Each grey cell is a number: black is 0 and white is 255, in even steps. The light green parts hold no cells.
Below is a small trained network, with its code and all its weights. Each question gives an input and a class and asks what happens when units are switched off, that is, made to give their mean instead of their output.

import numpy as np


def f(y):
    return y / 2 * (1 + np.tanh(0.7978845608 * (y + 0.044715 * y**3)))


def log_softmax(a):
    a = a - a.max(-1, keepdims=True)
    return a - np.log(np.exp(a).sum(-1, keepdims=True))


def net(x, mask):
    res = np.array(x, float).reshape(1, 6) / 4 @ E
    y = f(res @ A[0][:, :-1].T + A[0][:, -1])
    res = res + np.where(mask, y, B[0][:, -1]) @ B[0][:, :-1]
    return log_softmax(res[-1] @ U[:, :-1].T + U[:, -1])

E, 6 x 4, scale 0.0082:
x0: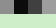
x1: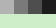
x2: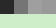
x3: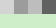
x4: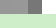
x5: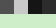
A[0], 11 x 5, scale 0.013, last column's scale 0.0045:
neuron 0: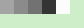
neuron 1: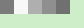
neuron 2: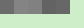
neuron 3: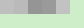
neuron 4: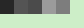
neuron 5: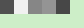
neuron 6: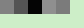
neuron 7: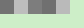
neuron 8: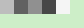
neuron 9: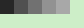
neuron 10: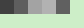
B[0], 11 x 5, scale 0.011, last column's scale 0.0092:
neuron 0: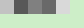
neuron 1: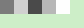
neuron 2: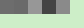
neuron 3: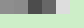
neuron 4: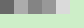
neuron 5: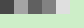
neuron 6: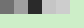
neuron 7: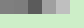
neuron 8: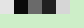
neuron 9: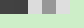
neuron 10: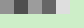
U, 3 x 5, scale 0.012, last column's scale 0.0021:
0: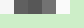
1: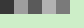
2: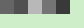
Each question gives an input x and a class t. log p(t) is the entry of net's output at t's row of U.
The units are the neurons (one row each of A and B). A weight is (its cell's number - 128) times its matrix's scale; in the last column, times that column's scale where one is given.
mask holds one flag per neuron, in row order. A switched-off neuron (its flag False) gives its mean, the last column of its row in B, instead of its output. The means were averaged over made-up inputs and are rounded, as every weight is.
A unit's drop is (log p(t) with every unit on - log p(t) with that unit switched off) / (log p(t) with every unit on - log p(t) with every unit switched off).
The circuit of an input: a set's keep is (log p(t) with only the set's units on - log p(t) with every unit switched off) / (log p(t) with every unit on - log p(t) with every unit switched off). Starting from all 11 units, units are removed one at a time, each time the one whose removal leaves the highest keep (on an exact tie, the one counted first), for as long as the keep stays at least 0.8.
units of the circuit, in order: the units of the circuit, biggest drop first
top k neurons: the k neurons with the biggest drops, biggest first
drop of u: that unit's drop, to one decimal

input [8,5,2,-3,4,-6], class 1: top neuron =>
[neuron 6]
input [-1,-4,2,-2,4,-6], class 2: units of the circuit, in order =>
[neuron 10; neuron 6]
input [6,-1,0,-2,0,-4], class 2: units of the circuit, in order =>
[neuron 1; neuron 9]
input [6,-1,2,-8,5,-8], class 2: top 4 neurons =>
[neuron 10; neuron 9; neuron 1; neuron 5]
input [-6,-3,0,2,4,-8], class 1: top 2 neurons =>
[neuron 8; neuron 1]
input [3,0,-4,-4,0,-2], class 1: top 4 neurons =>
[neuron 0; neuron 6; neuron 8; neuron 10]
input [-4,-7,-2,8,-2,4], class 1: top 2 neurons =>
[neuron 1; neuron 5]
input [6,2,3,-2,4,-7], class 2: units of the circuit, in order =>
[neuron 1; neuron 9]
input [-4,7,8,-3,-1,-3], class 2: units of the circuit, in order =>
[neuron 1; neuron 6]
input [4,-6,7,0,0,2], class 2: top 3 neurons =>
[neuron 9; neuron 1; neuron 10]
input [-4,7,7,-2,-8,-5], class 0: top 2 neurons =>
[neuron 8; neuron 0]
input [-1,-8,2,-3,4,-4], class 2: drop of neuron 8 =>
-0.1
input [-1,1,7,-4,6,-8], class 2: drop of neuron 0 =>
0.0
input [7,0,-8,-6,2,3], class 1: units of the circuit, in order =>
[neuron 6]
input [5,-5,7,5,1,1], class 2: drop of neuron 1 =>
0.1
